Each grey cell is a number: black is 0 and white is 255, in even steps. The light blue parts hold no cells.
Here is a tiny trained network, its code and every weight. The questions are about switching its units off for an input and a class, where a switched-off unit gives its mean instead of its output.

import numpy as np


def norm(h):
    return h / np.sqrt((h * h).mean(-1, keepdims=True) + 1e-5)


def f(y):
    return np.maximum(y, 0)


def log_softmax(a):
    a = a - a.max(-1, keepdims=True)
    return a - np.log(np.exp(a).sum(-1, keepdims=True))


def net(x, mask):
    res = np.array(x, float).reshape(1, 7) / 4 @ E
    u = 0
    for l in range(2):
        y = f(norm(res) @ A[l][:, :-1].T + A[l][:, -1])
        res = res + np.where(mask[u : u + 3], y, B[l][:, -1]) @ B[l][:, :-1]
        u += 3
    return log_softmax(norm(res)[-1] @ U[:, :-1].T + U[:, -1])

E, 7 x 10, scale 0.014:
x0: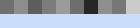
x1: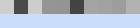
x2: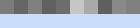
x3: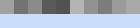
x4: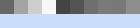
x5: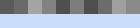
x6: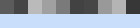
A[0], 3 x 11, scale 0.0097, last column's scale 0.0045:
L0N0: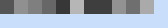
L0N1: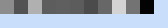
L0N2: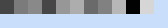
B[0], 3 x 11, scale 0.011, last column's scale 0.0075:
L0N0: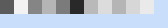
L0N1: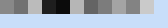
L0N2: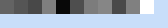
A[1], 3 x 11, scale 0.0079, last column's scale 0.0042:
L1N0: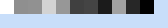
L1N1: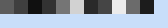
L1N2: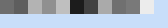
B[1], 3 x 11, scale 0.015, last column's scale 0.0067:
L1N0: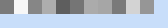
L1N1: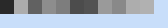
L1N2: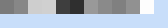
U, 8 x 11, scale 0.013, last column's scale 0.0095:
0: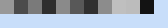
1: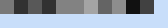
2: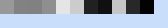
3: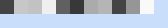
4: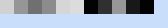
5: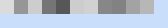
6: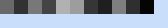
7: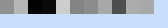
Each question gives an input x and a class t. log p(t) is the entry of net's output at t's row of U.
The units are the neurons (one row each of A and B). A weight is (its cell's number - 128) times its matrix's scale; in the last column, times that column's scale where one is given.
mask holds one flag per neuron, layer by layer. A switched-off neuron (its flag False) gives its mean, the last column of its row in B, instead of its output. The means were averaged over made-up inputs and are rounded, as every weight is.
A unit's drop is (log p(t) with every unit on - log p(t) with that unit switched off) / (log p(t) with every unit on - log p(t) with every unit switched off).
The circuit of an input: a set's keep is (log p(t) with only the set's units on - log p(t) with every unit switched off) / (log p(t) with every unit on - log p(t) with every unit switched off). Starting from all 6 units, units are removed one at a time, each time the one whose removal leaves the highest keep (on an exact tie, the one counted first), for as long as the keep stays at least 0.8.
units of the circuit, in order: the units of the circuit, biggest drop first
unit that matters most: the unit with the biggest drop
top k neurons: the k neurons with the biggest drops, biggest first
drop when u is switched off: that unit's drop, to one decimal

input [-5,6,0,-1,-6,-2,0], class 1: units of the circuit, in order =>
[L0N0, L1N2]
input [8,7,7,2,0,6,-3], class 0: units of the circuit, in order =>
[L1N2, L0N0]
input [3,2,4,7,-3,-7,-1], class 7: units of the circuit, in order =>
[L1N2]
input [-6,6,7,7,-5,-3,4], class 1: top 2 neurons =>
[L0N0, L1N2]
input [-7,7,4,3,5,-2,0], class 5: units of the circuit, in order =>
[L1N2, L0N0]
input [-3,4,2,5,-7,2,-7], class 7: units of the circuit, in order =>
[L1N2, L1N1]
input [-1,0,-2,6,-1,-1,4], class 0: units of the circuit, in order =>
[L0N1, L1N2]
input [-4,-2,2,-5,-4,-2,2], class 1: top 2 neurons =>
[L1N2, L0N0]
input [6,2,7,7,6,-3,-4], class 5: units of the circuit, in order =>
[L1N2, L0N2]
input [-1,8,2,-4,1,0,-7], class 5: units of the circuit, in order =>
[L0N0, L1N2]
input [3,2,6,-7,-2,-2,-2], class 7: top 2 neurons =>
[L0N0, L1N2]
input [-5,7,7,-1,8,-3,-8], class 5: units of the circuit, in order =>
[L1N2, L0N0]
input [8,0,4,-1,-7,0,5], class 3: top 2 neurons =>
[L1N1, L1N2]
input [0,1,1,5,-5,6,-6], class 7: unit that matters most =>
L1N2
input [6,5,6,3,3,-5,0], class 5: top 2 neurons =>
[L0N0, L1N1]
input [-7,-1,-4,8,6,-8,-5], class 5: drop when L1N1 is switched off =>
0.1
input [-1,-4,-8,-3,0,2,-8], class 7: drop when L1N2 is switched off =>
0.8
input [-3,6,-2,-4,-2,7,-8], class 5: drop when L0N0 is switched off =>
0.3
